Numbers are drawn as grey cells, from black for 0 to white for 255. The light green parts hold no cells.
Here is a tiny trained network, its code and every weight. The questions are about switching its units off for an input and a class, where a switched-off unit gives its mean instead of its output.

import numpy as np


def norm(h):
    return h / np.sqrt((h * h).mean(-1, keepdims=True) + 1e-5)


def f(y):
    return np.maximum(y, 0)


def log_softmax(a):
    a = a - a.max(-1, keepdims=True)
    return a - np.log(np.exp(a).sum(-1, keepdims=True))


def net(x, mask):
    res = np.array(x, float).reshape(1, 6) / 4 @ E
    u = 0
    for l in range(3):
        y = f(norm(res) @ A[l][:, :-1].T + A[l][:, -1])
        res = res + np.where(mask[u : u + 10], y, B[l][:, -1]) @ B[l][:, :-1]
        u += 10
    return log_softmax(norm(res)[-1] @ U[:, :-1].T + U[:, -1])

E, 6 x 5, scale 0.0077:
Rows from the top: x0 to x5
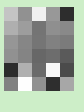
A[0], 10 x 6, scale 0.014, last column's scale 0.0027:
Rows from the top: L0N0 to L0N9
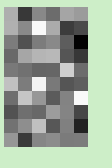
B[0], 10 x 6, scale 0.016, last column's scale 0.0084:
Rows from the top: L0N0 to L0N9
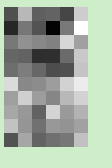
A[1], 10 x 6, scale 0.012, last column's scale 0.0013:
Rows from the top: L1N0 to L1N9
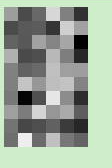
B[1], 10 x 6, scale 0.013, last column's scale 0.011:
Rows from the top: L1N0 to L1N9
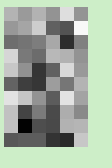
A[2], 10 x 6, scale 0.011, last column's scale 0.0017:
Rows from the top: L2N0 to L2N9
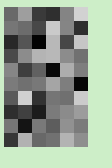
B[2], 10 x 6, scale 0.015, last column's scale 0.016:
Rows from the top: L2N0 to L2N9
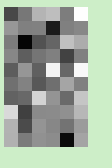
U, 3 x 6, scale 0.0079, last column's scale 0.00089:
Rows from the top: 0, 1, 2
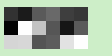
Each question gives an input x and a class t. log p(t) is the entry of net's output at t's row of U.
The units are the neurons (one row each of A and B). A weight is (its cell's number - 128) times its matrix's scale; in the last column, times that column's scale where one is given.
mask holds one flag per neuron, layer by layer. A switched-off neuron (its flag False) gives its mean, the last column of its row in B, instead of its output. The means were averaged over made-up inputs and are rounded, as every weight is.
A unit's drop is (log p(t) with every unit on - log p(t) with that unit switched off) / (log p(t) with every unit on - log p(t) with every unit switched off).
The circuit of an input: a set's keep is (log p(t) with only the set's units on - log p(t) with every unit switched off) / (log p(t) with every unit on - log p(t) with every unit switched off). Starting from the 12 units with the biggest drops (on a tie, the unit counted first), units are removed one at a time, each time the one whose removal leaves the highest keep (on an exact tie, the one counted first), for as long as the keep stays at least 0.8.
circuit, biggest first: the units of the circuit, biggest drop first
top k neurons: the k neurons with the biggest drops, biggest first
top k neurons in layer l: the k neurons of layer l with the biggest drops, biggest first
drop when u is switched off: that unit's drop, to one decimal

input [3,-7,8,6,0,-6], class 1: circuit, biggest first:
(L0N2; L1N1; L2N2)
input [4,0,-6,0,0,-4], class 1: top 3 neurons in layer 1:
(L1N1; L1N5; L1N9)
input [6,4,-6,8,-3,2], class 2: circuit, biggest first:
(L0N5)
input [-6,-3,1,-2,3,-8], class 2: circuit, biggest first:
(L0N1; L1N6)
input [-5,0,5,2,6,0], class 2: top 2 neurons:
(L0N1; L0N0)
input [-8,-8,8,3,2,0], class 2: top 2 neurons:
(L0N1; L0N6)
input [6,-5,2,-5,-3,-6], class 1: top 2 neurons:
(L0N5; L1N1)
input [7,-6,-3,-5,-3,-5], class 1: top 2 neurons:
(L0N1; L0N5)
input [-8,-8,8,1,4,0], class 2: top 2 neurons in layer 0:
(L0N1; L0N0)
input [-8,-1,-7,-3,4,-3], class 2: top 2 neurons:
(L0N1; L1N6)
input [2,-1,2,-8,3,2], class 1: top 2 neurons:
(L0N6; L1N1)
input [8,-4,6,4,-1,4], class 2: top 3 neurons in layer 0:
(L0N5; L0N8; L0N0)
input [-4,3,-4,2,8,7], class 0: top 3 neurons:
(L0N1; L1N5; L2N2)
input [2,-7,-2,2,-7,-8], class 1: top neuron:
(L0N2)
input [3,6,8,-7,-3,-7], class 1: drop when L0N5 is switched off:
0.1
